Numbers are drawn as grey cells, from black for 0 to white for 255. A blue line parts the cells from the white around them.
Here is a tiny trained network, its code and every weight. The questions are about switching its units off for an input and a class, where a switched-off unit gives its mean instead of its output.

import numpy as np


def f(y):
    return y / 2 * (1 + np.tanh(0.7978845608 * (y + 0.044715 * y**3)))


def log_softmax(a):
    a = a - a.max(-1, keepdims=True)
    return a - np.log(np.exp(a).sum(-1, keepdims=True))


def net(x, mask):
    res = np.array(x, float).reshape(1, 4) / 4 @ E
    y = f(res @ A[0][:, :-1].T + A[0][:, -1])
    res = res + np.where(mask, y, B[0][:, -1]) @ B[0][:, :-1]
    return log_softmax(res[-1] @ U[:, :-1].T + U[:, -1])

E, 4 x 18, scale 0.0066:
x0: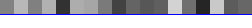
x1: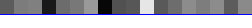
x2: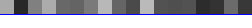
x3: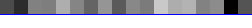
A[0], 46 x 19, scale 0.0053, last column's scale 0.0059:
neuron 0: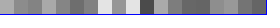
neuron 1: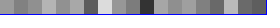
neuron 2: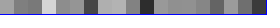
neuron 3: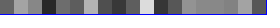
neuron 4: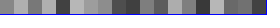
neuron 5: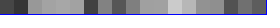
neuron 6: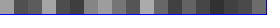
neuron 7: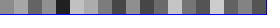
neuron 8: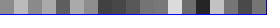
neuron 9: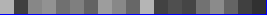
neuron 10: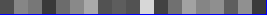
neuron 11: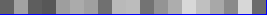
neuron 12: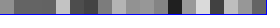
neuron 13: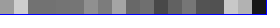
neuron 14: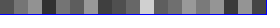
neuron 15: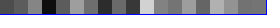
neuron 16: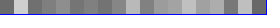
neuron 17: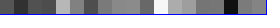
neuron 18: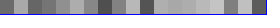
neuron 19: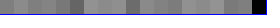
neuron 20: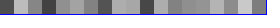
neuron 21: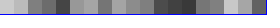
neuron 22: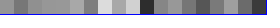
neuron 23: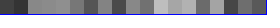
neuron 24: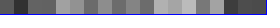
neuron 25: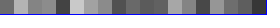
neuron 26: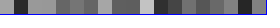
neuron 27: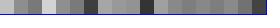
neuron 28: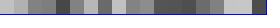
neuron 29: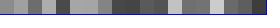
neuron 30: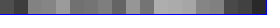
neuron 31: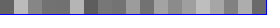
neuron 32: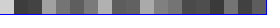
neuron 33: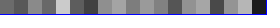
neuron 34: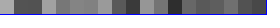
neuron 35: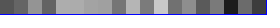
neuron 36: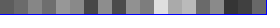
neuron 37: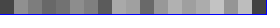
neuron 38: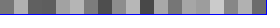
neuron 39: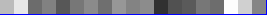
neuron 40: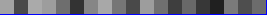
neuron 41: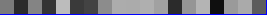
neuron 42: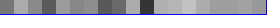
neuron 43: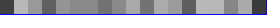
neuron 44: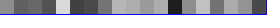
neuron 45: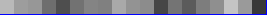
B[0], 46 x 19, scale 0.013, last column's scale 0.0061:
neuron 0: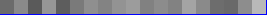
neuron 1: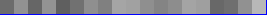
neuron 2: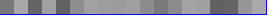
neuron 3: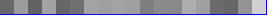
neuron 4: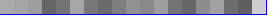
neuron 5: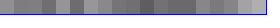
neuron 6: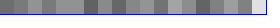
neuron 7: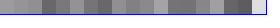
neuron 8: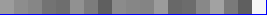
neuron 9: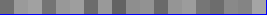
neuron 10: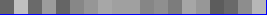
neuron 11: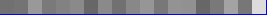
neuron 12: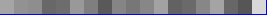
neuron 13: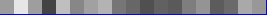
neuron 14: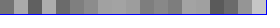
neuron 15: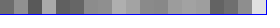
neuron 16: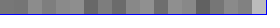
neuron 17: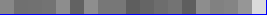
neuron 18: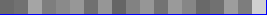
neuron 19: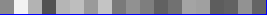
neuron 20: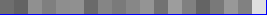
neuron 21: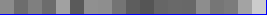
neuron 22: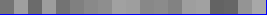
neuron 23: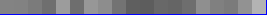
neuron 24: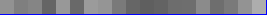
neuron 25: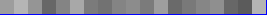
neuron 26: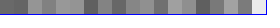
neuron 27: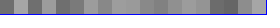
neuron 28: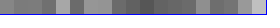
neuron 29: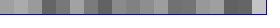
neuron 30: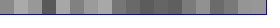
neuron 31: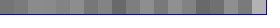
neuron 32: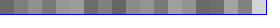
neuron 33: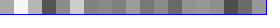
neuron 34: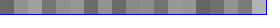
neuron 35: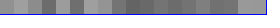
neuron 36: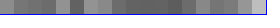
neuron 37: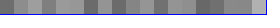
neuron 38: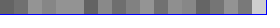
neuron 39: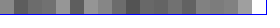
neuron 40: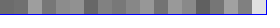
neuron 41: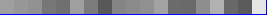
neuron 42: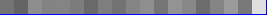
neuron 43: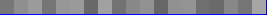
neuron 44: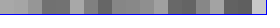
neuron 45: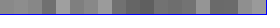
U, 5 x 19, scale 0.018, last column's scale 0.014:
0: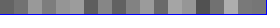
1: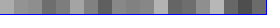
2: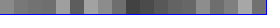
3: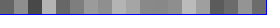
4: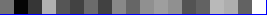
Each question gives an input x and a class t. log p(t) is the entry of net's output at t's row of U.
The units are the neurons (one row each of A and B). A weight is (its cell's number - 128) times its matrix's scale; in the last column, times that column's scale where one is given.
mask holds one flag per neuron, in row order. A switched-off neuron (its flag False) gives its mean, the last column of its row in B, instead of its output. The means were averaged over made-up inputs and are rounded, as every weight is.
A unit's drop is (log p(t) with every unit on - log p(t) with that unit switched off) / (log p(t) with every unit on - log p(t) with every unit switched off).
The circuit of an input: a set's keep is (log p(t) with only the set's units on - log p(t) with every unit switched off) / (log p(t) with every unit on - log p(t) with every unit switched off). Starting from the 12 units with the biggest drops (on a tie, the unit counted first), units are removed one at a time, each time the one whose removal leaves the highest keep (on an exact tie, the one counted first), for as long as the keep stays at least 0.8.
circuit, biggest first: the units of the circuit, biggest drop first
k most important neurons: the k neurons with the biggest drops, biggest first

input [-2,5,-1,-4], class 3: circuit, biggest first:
neuron 3
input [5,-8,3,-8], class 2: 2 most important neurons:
neuron 39; neuron 21
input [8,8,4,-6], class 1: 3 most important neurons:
neuron 4; neuron 8; neuron 29
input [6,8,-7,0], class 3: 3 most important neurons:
neuron 15; neuron 3; neuron 14
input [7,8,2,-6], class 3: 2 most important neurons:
neuron 3; neuron 15
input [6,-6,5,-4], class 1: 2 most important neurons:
neuron 4; neuron 29
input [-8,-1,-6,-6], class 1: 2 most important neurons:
neuron 12; neuron 44
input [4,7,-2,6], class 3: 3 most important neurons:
neuron 15; neuron 14; neuron 10
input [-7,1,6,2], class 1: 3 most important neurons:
neuron 41; neuron 12; neuron 44
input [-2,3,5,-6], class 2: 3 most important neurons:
neuron 39; neuron 21; neuron 28
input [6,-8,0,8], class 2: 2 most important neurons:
neuron 36; neuron 23
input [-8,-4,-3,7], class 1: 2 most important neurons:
neuron 41; neuron 44
